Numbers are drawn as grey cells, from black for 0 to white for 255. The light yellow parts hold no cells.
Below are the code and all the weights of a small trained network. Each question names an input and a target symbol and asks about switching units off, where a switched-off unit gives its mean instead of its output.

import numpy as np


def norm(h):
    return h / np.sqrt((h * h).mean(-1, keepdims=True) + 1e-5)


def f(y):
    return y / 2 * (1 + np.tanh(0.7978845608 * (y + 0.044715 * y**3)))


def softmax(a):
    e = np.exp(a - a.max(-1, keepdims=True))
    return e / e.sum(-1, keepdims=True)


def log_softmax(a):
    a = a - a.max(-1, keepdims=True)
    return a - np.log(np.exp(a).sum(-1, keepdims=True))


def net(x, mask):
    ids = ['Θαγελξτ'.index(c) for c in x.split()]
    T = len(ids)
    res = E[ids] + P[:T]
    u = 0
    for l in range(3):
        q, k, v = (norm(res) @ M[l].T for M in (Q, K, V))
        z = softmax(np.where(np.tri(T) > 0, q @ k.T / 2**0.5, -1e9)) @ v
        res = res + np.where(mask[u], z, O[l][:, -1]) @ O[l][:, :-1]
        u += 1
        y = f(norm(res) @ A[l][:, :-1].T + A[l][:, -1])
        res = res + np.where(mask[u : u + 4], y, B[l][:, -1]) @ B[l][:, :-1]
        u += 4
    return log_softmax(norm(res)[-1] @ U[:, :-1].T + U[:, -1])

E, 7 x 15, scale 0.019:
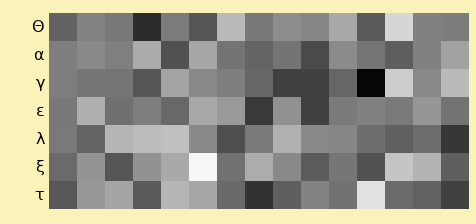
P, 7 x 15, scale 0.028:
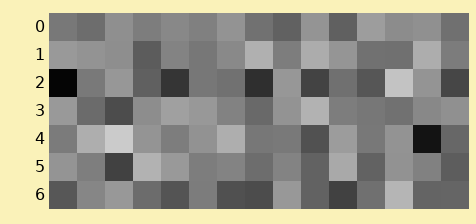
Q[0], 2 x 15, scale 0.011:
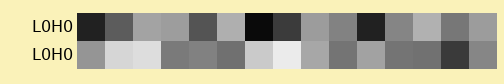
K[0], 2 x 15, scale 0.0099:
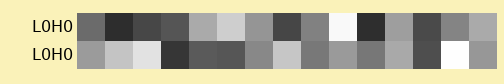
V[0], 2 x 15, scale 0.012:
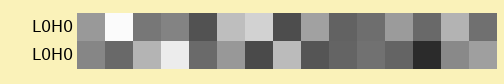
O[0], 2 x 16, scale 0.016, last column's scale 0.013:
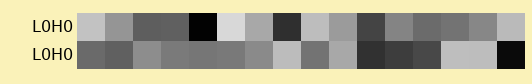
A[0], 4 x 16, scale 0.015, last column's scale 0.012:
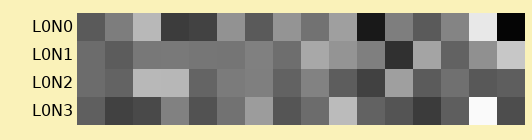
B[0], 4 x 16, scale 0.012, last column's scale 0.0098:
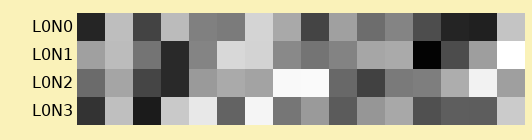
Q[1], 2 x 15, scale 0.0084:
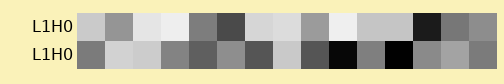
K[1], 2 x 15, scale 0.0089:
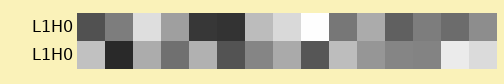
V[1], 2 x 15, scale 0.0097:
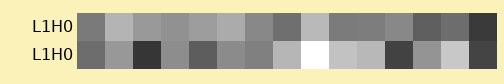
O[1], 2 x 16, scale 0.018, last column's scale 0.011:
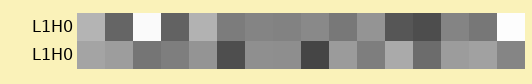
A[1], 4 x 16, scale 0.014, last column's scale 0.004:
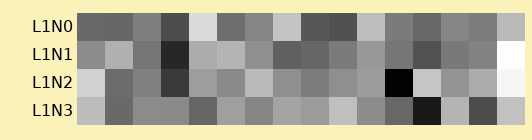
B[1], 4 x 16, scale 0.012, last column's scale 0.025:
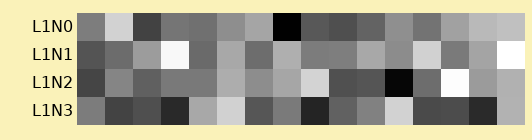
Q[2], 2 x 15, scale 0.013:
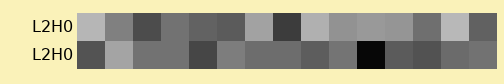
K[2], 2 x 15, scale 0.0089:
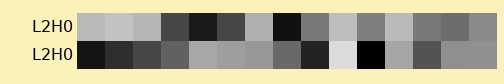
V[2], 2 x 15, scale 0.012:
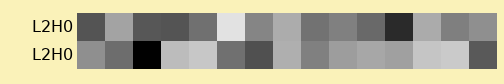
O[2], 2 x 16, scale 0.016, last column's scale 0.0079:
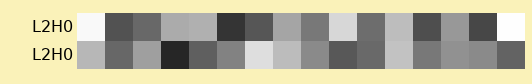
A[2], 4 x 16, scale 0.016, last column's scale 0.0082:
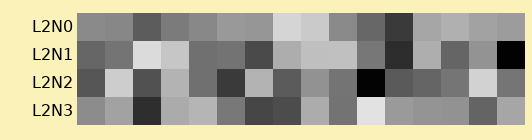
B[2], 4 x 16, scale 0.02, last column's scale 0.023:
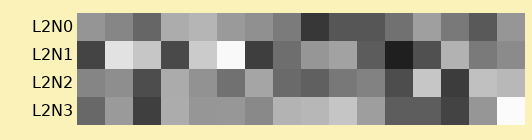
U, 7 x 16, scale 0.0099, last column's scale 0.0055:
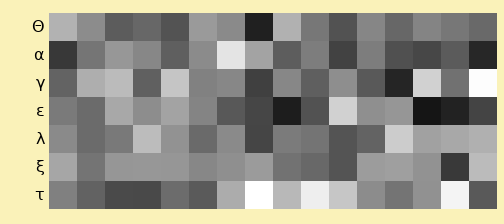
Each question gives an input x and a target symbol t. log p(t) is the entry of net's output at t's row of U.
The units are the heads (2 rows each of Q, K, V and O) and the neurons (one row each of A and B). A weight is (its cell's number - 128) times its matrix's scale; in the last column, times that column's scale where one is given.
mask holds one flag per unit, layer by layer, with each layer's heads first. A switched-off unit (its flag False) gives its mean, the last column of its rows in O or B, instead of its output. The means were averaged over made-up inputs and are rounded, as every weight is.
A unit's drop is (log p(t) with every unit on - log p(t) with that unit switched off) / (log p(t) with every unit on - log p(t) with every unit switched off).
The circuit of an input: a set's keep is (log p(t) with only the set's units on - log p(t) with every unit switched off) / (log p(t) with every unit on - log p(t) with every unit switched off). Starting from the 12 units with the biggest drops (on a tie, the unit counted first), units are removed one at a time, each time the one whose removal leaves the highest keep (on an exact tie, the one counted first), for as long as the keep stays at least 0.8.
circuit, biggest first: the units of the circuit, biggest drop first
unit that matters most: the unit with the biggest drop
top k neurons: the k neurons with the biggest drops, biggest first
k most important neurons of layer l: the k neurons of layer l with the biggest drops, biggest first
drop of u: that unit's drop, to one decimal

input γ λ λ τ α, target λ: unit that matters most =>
L0H0
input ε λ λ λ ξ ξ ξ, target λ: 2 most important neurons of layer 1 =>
(L1N0 L1N3)
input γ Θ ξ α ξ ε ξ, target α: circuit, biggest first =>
(L0H0 L0N0)
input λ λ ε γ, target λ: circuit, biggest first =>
(L0H0 L1N0 L2N2)
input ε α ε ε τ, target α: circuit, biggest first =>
(L0H0 L0N0)
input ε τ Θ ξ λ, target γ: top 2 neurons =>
(L2N1 L1N0)
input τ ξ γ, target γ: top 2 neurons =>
(L1N3 L2N1)
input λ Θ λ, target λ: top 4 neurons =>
(L1N0 L2N2 L1N3 L2N3)
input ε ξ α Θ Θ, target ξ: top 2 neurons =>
(L1N2 L2N3)
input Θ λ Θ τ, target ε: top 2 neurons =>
(L1N2 L1N0)
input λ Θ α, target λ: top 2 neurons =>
(L1N0 L2N2)
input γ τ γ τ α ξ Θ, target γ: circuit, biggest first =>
(L2N1 L1N3 L1N0)
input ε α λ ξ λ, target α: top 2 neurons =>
(L0N0 L2N3)
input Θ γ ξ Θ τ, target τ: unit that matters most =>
L2N3
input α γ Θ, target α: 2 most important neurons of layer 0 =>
(L0N0 L0N1)
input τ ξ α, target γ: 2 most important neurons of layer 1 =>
(L1N3 L1N0)
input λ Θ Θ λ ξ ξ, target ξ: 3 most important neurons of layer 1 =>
(L1N2 L1N1 L1N0)
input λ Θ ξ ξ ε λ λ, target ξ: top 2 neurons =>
(L2N0 L2N3)
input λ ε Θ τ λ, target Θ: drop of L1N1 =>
0.0
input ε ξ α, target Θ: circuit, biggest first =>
(L0H0)
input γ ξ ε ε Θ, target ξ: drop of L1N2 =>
0.3
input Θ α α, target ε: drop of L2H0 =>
0.1
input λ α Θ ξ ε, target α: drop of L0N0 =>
0.2
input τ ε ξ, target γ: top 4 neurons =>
(L2N1 L1N3 L1N0 L0N3)
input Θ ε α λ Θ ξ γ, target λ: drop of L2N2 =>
0.2
